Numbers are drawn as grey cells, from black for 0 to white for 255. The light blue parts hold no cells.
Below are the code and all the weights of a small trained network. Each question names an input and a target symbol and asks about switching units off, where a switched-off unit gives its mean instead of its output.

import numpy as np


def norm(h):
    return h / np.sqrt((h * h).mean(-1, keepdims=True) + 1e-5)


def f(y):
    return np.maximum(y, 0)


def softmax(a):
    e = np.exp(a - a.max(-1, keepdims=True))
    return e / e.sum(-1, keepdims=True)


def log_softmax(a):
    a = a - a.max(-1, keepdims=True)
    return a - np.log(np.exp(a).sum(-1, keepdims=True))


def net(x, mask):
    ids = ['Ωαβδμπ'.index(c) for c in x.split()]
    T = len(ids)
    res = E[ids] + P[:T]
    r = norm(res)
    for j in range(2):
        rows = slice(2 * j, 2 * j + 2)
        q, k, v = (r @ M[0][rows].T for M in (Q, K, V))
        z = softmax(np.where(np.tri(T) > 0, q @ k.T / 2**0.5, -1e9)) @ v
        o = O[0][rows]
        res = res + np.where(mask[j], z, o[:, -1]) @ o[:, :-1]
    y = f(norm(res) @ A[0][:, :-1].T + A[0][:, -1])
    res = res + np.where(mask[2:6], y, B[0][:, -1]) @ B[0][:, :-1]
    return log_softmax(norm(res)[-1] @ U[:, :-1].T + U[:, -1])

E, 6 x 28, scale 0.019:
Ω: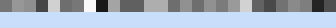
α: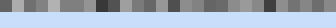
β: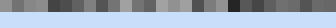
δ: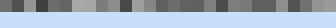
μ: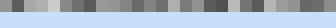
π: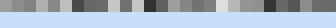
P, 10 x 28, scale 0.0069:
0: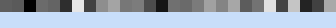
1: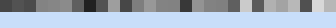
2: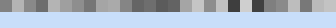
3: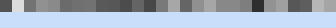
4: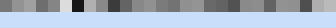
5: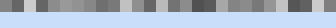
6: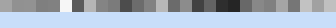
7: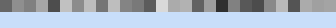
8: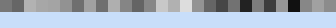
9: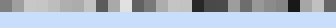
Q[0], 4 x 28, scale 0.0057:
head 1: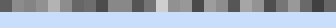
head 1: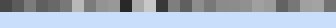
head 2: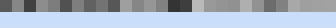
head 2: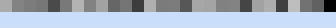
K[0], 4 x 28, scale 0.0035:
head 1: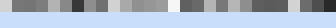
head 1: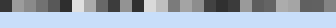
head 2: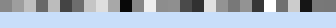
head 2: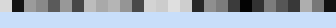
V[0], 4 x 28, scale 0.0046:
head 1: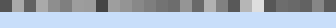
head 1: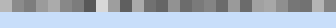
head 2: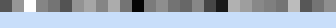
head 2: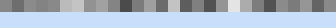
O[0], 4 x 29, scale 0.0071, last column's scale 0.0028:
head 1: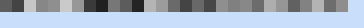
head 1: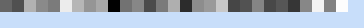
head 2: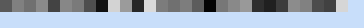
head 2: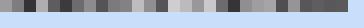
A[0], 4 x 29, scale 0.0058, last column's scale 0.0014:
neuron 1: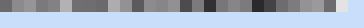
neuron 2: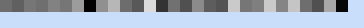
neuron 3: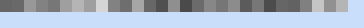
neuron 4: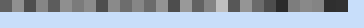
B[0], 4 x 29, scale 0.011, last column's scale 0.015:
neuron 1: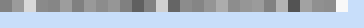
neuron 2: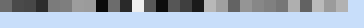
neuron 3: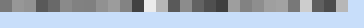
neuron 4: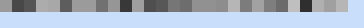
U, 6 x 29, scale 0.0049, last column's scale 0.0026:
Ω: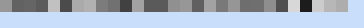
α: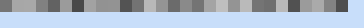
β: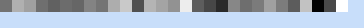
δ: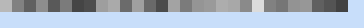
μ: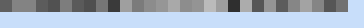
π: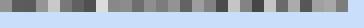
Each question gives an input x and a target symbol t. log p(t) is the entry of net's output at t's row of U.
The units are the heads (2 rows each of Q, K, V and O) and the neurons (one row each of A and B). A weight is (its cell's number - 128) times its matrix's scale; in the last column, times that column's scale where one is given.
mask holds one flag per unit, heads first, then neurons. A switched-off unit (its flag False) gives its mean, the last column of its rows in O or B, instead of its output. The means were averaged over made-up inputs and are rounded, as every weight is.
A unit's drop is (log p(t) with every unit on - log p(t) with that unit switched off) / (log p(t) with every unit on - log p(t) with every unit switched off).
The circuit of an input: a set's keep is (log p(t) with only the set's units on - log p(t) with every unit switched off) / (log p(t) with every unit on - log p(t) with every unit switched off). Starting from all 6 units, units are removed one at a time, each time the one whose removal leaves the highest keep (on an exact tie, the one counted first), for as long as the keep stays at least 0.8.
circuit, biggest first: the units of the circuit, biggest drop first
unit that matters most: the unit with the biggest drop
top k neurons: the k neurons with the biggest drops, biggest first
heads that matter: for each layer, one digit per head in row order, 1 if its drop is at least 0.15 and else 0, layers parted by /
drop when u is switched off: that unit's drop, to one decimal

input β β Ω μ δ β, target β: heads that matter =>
11
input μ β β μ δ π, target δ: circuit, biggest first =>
head 2; neuron 1; neuron 2
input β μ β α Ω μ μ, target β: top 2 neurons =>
neuron 3; neuron 4
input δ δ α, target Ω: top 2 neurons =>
neuron 4; neuron 3
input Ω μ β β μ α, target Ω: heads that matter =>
11
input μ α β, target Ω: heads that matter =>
00
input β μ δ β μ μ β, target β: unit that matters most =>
neuron 3
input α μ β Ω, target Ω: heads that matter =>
10
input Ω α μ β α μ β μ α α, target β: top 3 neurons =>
neuron 3; neuron 2; neuron 1
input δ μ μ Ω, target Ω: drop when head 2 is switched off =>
0.0
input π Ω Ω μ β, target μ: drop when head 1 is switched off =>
0.2
